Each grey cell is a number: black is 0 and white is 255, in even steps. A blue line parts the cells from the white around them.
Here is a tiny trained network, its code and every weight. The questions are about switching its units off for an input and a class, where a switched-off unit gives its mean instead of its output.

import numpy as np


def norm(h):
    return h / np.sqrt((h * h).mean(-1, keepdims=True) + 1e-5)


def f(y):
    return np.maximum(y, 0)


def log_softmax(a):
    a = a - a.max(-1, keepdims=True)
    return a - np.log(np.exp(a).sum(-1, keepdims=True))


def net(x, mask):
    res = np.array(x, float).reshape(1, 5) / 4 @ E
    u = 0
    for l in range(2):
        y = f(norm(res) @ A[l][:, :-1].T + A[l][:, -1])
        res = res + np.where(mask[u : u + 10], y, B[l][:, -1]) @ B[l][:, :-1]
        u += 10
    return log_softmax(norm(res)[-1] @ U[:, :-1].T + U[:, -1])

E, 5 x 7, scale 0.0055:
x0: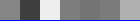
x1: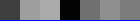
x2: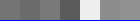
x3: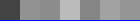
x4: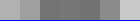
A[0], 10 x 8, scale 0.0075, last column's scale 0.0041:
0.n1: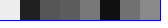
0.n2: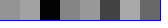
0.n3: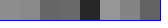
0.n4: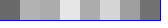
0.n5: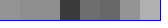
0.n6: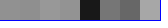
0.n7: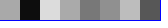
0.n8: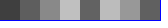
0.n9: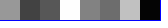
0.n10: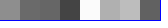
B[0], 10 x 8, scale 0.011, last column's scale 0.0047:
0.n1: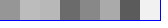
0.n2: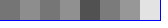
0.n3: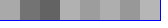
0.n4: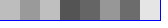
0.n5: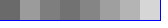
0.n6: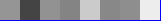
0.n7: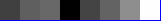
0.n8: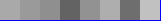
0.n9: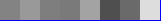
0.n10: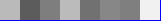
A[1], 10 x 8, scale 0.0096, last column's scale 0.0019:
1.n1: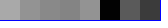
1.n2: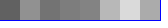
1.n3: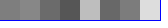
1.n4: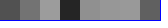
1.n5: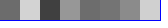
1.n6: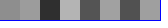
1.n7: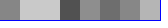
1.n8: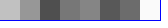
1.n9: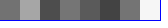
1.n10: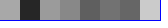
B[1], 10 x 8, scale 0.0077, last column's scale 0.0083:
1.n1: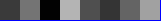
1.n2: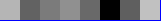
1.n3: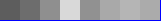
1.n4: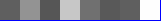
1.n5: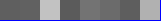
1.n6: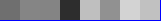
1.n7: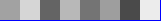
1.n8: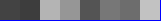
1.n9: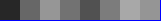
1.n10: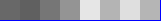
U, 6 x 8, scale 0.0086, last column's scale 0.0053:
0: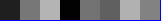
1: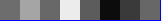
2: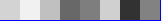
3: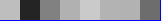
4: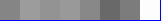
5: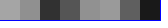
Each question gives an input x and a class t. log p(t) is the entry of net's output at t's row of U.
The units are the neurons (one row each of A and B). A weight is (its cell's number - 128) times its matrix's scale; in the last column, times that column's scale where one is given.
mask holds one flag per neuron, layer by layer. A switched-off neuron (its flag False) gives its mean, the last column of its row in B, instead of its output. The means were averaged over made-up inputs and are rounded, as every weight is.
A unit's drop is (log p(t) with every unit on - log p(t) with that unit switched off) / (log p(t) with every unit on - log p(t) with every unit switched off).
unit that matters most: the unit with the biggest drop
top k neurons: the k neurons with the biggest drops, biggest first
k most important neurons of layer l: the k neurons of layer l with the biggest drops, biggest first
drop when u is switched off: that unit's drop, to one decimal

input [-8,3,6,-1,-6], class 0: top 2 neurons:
(0.n6; 1.n6)
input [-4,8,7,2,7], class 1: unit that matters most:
1.n2
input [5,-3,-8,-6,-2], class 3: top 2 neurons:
(0.n6; 1.n10)
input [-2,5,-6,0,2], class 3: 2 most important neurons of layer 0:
(0.n3; 0.n6)
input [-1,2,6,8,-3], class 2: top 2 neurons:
(0.n4; 0.n6)
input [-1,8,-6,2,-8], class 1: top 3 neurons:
(0.n10; 0.n1; 0.n4)
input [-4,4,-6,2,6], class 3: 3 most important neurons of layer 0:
(0.n3; 0.n6; 0.n7)
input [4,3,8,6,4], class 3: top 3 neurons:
(0.n10; 0.n1; 1.n10)
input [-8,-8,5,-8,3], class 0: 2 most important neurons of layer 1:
(1.n6; 1.n7)
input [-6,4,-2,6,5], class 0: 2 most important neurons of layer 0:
(0.n1; 0.n2)
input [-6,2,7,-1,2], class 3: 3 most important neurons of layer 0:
(0.n10; 0.n7; 0.n9)
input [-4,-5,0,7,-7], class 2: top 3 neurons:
(0.n4; 0.n8; 1.n4)
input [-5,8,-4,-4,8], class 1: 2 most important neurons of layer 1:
(1.n2; 1.n6)
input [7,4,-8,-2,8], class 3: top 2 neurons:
(0.n6; 0.n3)
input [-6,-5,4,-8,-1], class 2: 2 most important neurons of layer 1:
(1.n4; 1.n6)
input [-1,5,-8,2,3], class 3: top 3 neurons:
(0.n3; 0.n6; 0.n7)
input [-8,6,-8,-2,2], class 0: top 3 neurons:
(1.n6; 1.n5; 0.n10)
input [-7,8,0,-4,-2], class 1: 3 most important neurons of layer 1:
(1.n4; 1.n2; 1.n10)
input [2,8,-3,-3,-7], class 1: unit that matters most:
1.n4
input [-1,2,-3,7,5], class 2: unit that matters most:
0.n4
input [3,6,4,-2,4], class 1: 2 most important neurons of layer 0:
(0.n5; 0.n6)
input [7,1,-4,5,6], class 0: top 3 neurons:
(0.n7; 0.n1; 0.n6)
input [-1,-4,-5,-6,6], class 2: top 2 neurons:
(0.n1; 0.n10)
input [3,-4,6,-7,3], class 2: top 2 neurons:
(0.n1; 0.n6)
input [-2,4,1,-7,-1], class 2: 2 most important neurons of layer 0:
(0.n1; 0.n7)
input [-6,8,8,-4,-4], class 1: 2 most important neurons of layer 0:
(0.n6; 0.n5)
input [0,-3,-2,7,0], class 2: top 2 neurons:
(0.n4; 0.n8)
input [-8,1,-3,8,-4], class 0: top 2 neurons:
(0.n1; 1.n6)
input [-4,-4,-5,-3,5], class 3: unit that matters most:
0.n3
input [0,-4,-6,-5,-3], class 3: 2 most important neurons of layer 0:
(0.n6; 0.n4)
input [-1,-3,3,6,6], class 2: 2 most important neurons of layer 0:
(0.n4; 0.n8)
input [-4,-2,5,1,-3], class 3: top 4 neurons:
(0.n10; 0.n7; 0.n9; 0.n5)
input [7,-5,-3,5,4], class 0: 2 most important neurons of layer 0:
(0.n7; 0.n1)
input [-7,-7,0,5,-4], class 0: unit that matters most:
1.n6
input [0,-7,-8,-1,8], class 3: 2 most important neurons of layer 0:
(0.n6; 0.n3)
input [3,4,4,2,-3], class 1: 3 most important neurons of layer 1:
(1.n4; 1.n6; 1.n2)
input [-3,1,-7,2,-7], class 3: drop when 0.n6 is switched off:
0.2
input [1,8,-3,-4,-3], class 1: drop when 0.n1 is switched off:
0.1
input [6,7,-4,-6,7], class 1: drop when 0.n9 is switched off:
-0.1
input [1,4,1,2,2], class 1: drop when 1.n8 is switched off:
0.0
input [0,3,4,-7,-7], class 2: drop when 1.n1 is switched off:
0.1
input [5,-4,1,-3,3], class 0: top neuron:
(0.n7)
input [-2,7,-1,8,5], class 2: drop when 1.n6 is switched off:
-0.2
